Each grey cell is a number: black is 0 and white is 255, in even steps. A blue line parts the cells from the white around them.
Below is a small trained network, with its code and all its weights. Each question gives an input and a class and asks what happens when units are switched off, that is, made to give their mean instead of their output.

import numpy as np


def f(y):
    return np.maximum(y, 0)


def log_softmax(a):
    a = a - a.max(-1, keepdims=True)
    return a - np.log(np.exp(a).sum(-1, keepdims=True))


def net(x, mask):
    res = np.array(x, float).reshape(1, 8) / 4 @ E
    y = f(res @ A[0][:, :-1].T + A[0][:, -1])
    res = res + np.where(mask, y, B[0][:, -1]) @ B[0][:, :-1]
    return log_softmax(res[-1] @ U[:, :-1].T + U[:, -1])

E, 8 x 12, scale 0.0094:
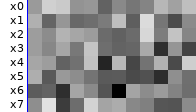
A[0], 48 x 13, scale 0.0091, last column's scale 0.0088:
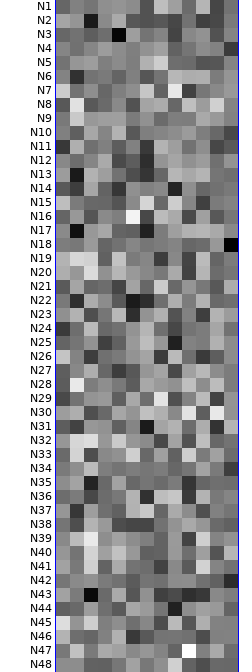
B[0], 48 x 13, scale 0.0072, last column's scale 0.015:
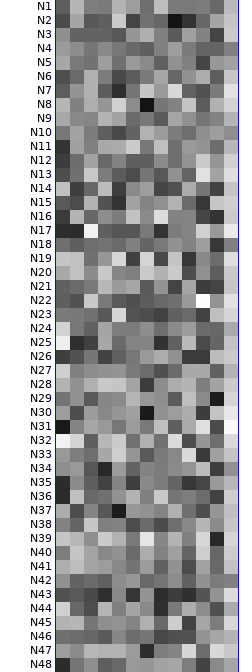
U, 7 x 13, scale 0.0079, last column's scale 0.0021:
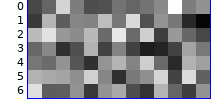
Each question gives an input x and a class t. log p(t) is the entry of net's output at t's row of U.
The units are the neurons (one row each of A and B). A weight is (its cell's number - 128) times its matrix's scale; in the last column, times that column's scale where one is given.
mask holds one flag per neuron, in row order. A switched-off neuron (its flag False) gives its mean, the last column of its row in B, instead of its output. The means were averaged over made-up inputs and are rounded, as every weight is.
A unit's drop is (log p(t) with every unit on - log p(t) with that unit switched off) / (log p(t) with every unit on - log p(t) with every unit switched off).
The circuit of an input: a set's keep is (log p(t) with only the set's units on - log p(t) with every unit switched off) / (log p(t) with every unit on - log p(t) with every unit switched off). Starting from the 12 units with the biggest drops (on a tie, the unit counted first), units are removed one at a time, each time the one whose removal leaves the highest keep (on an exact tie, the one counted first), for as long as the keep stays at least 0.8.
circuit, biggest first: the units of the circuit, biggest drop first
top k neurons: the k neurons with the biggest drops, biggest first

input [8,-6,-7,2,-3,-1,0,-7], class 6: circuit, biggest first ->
N14; N44; N29
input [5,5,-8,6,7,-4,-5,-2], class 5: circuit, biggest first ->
N30
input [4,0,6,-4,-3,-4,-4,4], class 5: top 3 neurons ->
N30; N47; N8
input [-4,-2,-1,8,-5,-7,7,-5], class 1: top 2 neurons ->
N16; N36
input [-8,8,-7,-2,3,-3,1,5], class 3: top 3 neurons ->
N43; N2; N23
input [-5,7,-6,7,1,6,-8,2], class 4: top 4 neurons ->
N15; N26; N37; N7
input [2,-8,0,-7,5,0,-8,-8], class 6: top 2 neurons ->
N14; N25
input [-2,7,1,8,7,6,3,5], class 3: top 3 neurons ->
N43; N2; N35
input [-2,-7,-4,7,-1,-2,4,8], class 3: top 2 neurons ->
N2; N43
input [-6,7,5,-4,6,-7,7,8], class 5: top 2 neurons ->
N30; N8
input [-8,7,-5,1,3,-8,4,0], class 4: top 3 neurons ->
N15; N37; N48
